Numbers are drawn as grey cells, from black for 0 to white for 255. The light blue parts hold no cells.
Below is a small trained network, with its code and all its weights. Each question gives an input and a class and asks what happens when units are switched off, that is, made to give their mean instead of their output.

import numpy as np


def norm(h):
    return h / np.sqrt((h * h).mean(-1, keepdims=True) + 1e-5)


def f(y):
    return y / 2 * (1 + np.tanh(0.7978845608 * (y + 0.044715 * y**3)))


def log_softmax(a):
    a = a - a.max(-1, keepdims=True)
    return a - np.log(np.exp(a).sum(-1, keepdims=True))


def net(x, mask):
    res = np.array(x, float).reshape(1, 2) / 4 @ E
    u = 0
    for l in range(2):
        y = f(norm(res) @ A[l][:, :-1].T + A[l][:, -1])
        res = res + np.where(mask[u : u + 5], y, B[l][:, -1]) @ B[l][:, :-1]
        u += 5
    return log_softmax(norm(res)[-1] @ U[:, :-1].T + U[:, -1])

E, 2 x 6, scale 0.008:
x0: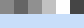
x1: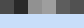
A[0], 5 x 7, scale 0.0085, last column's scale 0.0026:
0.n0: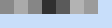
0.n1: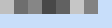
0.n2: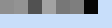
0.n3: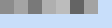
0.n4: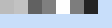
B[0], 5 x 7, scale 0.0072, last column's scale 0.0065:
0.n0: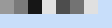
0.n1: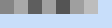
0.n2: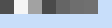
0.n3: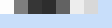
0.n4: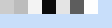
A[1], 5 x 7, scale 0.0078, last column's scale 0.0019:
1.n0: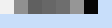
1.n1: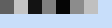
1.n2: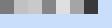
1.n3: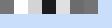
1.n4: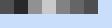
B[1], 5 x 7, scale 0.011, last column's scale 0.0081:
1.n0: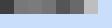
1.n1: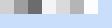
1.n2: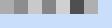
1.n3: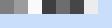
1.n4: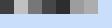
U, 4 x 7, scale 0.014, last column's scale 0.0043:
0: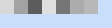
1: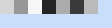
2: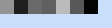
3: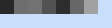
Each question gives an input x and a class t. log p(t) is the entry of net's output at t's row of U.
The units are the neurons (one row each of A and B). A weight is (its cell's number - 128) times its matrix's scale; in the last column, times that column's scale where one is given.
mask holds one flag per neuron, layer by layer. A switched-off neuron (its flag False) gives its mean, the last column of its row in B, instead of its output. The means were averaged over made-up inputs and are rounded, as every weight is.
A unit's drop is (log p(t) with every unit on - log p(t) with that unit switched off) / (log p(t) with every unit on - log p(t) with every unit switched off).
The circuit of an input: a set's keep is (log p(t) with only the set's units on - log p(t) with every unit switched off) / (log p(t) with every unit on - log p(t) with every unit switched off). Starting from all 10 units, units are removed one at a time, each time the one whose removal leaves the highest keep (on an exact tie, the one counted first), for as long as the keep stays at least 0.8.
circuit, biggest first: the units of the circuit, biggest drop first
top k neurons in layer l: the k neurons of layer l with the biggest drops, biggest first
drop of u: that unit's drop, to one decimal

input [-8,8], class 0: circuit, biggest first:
1.n1
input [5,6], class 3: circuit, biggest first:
0.n4, 1.n4
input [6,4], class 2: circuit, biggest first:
1.n3, 0.n4, 1.n1
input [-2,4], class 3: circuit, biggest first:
0.n3, 0.n4, 1.n4
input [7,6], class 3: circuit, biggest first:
0.n4, 1.n1, 1.n4
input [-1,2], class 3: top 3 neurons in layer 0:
0.n3, 0.n4, 0.n0
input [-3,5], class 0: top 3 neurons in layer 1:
1.n3, 1.n0, 1.n1
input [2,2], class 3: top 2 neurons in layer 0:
0.n4, 0.n0
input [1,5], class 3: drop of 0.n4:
0.5
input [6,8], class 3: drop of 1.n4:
0.3
